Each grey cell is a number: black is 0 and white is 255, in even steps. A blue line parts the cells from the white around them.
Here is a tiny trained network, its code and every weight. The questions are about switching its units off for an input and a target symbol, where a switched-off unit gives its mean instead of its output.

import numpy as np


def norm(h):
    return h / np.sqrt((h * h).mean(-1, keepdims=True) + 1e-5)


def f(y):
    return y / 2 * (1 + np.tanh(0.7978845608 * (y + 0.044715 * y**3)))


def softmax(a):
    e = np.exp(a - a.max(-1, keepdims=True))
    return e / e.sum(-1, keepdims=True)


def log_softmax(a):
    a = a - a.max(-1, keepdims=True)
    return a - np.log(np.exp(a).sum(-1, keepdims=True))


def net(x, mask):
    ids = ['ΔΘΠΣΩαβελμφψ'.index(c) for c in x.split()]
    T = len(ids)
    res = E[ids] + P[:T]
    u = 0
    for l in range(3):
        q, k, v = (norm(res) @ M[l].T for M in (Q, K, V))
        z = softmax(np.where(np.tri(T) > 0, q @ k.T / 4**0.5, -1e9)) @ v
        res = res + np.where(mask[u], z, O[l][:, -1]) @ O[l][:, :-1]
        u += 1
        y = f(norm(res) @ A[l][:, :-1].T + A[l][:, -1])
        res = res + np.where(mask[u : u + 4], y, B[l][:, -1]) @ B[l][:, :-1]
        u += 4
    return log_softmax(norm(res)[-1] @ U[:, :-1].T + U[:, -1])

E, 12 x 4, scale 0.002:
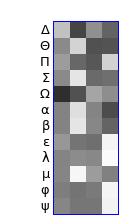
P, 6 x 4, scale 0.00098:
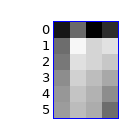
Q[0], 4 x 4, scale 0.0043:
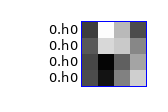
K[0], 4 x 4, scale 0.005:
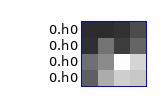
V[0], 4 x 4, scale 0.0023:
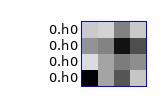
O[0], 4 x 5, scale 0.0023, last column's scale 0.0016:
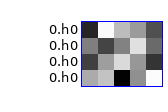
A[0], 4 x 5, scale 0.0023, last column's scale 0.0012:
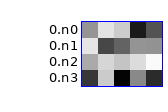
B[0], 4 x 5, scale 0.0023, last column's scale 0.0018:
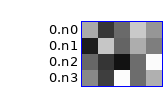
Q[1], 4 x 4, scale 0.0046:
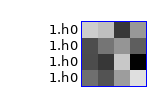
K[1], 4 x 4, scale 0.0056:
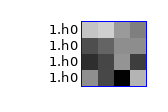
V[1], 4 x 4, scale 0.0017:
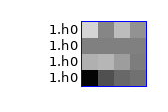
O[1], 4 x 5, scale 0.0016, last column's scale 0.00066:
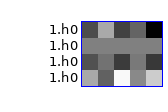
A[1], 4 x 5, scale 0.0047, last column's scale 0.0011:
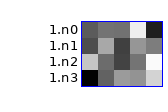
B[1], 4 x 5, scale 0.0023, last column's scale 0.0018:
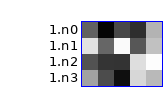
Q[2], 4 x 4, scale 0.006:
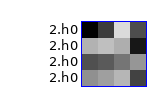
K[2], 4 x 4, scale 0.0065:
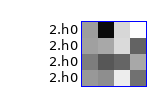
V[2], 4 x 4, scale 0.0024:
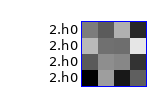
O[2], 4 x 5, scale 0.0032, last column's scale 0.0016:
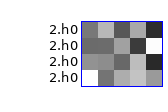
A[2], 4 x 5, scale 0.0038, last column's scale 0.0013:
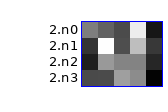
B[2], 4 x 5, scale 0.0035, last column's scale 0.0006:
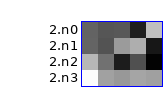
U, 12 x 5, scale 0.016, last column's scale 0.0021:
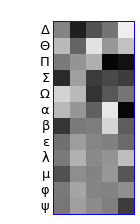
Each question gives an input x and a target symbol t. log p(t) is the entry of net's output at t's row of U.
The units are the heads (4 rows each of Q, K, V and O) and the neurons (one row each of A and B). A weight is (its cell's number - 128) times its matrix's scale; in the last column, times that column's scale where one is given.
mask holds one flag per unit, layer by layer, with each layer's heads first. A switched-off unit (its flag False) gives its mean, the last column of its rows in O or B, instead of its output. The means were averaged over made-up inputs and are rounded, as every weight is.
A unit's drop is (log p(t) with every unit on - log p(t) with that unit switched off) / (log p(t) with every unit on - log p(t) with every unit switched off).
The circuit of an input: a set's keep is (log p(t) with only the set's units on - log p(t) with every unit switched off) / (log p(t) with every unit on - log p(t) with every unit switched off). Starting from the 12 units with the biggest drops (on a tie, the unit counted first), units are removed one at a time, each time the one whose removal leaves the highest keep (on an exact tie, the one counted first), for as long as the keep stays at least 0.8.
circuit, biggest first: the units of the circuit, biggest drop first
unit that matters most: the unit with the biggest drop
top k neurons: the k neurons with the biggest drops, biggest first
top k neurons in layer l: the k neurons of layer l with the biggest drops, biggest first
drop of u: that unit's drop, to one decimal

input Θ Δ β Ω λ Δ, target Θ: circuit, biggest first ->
0.h0, 2.n0
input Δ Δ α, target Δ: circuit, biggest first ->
0.h0, 0.n2
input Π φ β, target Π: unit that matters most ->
1.n1
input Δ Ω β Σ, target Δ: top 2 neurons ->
0.n2, 1.n2
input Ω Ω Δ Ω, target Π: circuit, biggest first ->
0.h0, 1.n2, 0.n2
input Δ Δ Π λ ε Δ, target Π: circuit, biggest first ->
0.h0, 2.h0
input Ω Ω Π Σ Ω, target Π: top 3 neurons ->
1.n2, 0.n2, 0.n3
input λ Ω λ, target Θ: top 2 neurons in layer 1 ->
1.n3, 1.n1
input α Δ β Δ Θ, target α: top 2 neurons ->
0.n2, 1.n1
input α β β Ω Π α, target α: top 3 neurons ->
0.n2, 1.n0, 0.n0
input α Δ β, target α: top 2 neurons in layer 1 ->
1.n1, 1.n3
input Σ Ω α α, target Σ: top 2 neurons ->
1.n1, 0.n3
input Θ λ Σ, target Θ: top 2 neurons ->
1.n2, 0.n2
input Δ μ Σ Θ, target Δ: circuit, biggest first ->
0.h0
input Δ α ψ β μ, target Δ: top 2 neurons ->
0.n2, 0.n0
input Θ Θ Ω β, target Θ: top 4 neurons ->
1.n2, 0.n2, 0.n0, 1.n3
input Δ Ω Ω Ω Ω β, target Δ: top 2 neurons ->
0.n0, 1.n2
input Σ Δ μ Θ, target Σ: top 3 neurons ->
1.n1, 0.n3, 1.n3
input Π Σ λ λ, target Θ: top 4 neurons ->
1.n1, 1.n2, 2.n3, 0.n0
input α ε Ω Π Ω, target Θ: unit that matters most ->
1.h0
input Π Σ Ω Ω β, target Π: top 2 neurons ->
1.n1, 1.n3
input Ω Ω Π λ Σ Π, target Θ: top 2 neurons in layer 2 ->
2.n0, 2.n2
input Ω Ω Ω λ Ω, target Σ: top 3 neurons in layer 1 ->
1.n2, 1.n0, 1.n1
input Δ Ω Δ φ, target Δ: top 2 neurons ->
0.n2, 1.n0
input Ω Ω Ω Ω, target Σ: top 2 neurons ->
1.n2, 0.n2
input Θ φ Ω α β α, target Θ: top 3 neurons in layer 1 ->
1.n2, 1.n3, 1.n0
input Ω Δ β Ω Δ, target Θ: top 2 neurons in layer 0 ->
0.n0, 0.n3
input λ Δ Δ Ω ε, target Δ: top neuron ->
1.n0
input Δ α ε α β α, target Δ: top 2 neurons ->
0.n0, 1.n2
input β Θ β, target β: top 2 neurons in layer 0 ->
0.n2, 0.n3
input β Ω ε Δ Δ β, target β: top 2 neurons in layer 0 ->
0.n2, 0.n0
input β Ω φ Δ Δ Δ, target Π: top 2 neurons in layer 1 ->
1.n3, 1.n0
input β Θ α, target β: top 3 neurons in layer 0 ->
0.n2, 0.n3, 0.n0
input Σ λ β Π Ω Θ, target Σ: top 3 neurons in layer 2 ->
2.n2, 2.n3, 2.n1
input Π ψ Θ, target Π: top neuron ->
1.n1
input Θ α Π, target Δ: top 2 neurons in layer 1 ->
1.n0, 1.n3
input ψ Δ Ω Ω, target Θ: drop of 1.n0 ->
0.1
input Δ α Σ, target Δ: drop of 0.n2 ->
0.5
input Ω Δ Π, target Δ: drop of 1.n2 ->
-0.1
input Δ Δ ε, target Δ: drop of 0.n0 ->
0.0
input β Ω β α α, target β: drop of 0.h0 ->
0.3
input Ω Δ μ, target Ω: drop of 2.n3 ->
0.1
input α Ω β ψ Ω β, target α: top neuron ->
0.n2
